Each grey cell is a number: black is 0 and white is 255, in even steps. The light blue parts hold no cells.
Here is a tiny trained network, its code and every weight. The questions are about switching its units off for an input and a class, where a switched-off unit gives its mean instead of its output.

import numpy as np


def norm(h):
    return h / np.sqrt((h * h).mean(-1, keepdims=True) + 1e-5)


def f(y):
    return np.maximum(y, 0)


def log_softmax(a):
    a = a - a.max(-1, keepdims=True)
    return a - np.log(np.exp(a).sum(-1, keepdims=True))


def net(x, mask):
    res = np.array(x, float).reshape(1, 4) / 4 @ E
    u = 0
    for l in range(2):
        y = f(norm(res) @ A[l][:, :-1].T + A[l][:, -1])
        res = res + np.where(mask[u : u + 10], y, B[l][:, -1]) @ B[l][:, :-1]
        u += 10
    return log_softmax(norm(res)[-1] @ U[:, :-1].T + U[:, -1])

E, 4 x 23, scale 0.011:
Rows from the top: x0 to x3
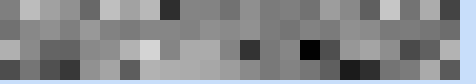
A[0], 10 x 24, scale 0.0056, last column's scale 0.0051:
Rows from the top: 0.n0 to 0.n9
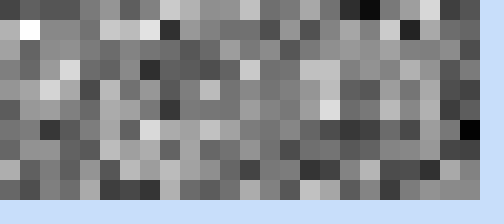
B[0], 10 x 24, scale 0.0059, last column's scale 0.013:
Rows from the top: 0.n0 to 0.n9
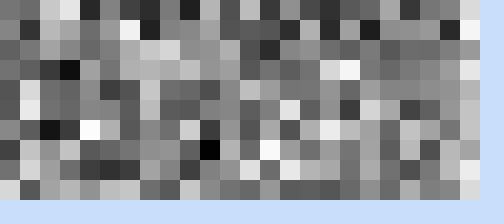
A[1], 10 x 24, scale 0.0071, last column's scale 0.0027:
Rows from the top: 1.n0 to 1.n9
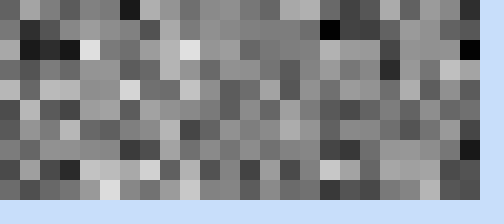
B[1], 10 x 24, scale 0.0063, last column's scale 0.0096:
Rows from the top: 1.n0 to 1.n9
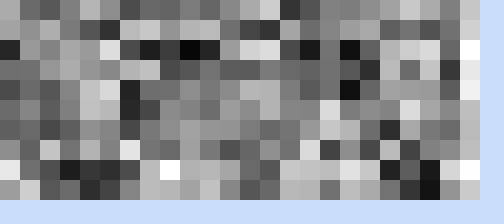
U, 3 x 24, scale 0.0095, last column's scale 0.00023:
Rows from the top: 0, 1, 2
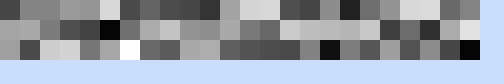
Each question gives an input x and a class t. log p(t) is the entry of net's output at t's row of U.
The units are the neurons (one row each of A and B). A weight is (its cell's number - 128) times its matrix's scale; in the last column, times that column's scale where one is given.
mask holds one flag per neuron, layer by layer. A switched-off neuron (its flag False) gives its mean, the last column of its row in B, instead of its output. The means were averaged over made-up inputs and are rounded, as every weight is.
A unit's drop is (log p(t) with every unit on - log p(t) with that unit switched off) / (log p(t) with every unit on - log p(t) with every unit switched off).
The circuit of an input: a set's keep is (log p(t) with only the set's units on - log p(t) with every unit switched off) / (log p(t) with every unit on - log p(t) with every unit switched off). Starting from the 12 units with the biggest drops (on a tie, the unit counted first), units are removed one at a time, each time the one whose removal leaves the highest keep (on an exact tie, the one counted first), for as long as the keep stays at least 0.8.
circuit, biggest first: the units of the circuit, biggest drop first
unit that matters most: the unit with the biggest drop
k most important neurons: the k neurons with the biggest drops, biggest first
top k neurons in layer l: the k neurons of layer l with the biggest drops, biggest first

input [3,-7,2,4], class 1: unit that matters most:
0.n6
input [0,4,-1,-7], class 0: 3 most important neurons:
(1.n2 0.n8 0.n5)
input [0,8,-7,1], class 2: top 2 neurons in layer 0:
(0.n0 0.n9)
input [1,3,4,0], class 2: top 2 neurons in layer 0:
(0.n1 0.n3)
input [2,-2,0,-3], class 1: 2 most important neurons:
(0.n0 1.n8)
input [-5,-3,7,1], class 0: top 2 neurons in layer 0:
(0.n0 0.n6)
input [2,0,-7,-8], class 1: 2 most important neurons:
(0.n3 1.n8)
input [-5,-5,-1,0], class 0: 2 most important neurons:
(0.n1 0.n0)
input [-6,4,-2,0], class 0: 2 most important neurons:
(0.n1 1.n4)
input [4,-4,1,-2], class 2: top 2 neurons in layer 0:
(0.n1 0.n6)
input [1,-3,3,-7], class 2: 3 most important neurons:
(1.n8 1.n2 0.n1)
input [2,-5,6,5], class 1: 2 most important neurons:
(1.n8 0.n1)
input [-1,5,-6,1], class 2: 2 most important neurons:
(0.n0 0.n6)
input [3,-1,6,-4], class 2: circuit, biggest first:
(0.n1)
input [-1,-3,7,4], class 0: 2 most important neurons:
(1.n2 0.n8)
